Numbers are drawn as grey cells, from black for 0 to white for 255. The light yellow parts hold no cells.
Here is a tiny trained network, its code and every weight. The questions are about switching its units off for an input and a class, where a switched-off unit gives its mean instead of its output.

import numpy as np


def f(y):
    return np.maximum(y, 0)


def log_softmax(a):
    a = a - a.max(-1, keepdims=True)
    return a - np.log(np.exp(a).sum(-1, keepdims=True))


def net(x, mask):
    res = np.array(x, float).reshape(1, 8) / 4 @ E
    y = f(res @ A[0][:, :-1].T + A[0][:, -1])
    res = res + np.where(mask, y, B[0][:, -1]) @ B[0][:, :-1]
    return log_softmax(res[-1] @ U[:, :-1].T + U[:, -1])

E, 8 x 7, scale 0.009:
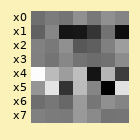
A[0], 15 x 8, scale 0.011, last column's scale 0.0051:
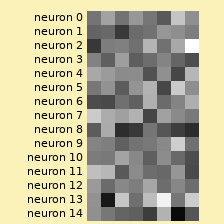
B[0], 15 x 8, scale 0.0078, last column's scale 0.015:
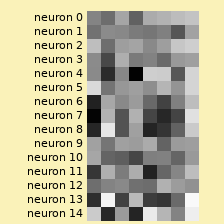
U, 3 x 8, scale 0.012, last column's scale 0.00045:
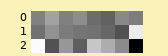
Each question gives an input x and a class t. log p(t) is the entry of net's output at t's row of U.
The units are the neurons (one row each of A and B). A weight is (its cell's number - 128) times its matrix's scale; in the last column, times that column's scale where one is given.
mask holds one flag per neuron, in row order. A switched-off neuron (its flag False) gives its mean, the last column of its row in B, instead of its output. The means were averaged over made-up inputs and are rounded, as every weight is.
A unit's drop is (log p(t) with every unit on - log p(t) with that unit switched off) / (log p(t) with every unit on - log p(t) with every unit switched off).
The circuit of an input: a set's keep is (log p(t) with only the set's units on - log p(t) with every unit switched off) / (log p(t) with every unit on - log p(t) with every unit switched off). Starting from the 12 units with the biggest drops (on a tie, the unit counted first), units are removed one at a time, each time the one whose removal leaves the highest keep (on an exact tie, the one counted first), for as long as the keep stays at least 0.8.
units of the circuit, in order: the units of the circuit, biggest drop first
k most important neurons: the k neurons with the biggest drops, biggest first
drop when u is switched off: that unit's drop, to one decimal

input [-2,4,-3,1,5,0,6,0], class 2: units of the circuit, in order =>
(neuron 14)
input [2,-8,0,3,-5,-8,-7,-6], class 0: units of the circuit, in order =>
(neuron 13; neuron 2)
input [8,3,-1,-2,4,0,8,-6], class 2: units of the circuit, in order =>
(neuron 13; neuron 14)
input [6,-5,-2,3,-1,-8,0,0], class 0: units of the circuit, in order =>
(neuron 13; neuron 4)
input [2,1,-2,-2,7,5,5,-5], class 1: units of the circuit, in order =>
(neuron 4; neuron 7)
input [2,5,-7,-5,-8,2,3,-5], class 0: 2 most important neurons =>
(neuron 2; neuron 4)
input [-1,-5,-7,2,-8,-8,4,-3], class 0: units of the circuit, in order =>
(neuron 2; neuron 13)
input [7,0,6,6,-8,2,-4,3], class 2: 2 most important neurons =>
(neuron 13; neuron 7)
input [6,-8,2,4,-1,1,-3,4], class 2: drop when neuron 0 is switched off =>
0.2
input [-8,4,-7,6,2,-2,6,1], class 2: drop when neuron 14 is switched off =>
0.1
